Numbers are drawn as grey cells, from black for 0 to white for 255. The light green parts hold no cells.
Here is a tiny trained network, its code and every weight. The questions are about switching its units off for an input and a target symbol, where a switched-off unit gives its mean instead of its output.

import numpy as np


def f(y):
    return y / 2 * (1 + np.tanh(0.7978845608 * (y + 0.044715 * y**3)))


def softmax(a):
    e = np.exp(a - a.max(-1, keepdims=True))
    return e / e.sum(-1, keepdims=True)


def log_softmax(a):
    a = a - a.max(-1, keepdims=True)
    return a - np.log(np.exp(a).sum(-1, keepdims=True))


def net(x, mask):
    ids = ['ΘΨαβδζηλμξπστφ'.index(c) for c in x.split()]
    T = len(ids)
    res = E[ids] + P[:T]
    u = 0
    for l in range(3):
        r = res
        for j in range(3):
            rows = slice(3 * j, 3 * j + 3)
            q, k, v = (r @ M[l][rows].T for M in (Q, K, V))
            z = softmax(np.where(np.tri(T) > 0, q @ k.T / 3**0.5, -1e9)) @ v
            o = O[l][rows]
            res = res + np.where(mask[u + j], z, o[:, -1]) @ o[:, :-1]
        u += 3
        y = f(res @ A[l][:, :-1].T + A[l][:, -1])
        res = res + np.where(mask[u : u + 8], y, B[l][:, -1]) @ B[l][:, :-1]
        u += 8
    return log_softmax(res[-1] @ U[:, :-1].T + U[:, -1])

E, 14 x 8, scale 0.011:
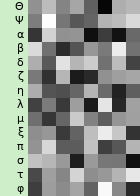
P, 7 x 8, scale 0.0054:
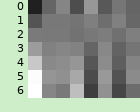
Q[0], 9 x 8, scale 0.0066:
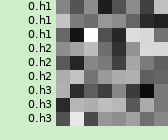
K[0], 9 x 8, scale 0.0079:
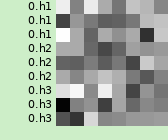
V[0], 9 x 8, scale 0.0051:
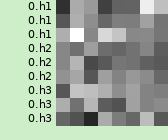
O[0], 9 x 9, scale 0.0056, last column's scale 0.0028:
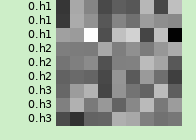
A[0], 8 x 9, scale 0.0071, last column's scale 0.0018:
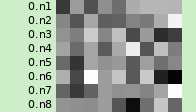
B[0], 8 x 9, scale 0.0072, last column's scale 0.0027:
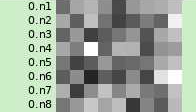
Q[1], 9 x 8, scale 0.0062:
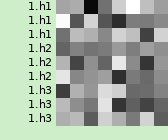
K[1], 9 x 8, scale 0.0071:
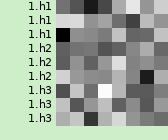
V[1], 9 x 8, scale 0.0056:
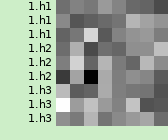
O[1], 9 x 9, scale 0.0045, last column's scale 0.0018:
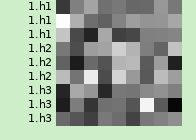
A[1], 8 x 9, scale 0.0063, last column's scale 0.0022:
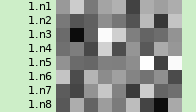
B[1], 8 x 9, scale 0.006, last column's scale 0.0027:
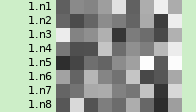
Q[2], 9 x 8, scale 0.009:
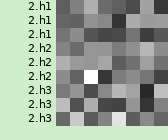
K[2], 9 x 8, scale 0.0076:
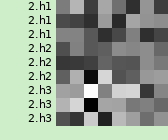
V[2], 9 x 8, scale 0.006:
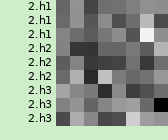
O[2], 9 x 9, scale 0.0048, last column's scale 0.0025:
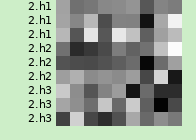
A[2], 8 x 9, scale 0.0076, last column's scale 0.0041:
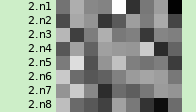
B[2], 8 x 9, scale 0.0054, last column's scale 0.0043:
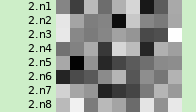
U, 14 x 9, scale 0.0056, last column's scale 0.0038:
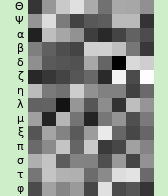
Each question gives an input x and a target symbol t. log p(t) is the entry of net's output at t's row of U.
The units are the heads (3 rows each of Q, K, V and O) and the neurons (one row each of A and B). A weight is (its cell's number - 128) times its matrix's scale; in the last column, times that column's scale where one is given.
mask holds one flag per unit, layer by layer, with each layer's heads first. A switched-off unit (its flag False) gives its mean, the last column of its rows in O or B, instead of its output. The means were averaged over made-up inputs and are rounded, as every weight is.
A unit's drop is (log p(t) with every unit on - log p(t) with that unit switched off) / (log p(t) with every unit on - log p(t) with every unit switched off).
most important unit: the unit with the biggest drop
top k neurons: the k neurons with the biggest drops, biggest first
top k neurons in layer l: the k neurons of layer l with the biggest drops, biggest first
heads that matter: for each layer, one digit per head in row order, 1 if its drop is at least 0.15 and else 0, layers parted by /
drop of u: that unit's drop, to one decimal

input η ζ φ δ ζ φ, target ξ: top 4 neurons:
[2.n4 0.n6 1.n8 1.n5]
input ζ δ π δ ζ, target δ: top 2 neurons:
[0.n6 0.n3]
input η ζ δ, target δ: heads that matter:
000 / 000 / 000
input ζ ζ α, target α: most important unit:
0.n8
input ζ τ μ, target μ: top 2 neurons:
[1.n3 0.n6]
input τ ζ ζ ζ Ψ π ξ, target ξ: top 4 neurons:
[2.n4 1.n8 1.n5 0.n6]
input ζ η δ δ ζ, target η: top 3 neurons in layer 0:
[0.n6 0.n1 0.n3]
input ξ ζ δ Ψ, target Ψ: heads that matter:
000 / 000 / 001
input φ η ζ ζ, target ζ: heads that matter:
000 / 001 / 000
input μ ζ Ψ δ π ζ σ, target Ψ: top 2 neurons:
[2.n7 2.n8]
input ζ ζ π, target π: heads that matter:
100 / 000 / 000
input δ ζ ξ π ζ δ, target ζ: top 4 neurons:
[0.n6 0.n3 0.n4 0.n2]
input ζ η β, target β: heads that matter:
001 / 100 / 100
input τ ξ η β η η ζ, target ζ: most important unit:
1.h3
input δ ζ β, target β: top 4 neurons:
[1.n5 0.n6 2.n4 0.n3]
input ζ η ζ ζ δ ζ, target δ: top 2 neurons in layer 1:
[1.n4 1.n7]
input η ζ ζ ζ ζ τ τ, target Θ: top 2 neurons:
[0.n6 1.n1]
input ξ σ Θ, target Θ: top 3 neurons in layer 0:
[0.n8 0.n6 0.n3]
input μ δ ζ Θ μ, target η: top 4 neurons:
[1.n3 2.n3 0.n6 0.n8]
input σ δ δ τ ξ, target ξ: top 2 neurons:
[2.n4 1.n8]
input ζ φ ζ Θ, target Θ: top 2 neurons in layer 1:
[1.n7 1.n1]
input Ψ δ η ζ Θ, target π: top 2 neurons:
[0.n8 2.n1]
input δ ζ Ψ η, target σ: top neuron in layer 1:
[1.n3]
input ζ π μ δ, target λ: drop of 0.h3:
0.0
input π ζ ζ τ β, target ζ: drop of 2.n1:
0.1
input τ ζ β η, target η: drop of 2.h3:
0.3
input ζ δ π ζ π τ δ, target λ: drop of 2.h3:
-0.1
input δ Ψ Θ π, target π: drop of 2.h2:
0.2
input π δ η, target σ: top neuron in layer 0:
[0.n1]
